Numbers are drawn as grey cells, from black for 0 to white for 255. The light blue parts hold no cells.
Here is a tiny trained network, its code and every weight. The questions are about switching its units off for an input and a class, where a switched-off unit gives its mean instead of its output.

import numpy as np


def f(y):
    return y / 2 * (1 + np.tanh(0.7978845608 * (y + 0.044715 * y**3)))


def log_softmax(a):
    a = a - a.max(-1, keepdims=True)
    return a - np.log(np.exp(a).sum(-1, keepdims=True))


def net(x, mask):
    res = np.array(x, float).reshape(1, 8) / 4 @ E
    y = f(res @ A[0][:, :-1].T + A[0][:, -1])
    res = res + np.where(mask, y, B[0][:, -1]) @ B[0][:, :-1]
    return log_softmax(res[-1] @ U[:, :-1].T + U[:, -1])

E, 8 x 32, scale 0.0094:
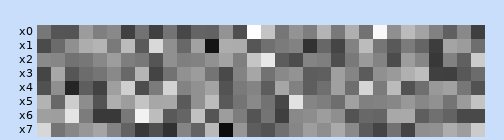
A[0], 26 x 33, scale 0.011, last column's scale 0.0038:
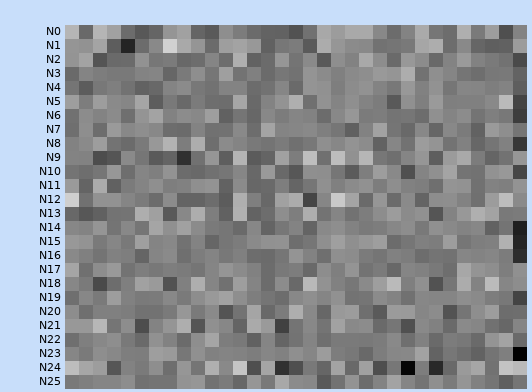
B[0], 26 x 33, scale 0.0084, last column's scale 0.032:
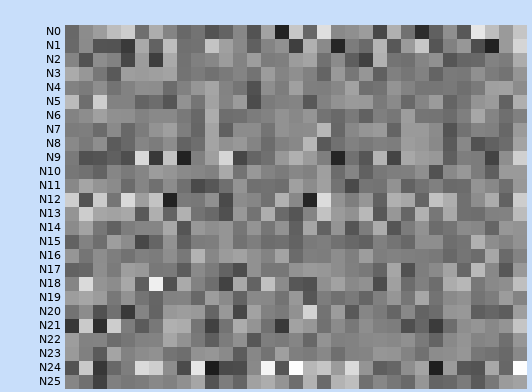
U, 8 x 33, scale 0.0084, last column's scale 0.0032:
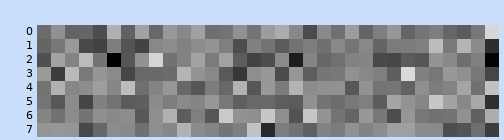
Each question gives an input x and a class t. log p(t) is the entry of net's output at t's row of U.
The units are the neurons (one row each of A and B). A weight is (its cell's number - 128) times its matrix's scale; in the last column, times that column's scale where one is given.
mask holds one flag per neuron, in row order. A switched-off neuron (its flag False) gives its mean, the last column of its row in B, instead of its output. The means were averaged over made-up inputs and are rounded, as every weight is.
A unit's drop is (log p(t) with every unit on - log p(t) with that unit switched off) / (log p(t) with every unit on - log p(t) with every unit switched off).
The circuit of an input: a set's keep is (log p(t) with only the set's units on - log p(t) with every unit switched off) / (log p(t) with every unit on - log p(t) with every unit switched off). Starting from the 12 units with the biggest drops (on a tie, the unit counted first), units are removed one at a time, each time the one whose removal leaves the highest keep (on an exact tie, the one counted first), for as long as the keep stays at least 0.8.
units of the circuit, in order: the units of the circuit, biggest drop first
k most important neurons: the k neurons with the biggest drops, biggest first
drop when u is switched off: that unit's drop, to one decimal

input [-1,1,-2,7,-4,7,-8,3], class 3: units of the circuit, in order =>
N24, N21, N5
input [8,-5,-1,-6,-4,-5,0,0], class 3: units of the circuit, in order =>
N24
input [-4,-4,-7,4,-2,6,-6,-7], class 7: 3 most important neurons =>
N24, N21, N9
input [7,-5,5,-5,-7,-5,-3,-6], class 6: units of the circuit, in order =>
N20, N1
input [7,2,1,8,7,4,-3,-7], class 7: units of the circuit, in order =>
N24, N21
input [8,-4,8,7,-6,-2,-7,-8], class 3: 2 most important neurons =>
N24, N12
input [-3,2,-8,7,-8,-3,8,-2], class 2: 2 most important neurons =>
N21, N24
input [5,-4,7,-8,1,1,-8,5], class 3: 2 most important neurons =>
N24, N9
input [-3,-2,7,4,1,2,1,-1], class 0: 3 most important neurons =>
N18, N13, N12
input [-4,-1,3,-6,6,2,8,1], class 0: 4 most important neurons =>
N1, N12, N18, N13
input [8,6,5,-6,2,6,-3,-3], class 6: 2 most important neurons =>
N24, N0
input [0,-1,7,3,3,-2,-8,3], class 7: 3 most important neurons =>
N24, N9, N0
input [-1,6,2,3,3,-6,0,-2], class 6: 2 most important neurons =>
N1, N9
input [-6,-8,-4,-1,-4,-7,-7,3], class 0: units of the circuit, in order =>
N9
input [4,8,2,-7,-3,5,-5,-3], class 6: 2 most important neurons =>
N24, N0
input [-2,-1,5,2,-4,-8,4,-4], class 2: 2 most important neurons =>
N24, N9
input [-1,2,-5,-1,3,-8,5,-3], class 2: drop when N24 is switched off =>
0.2
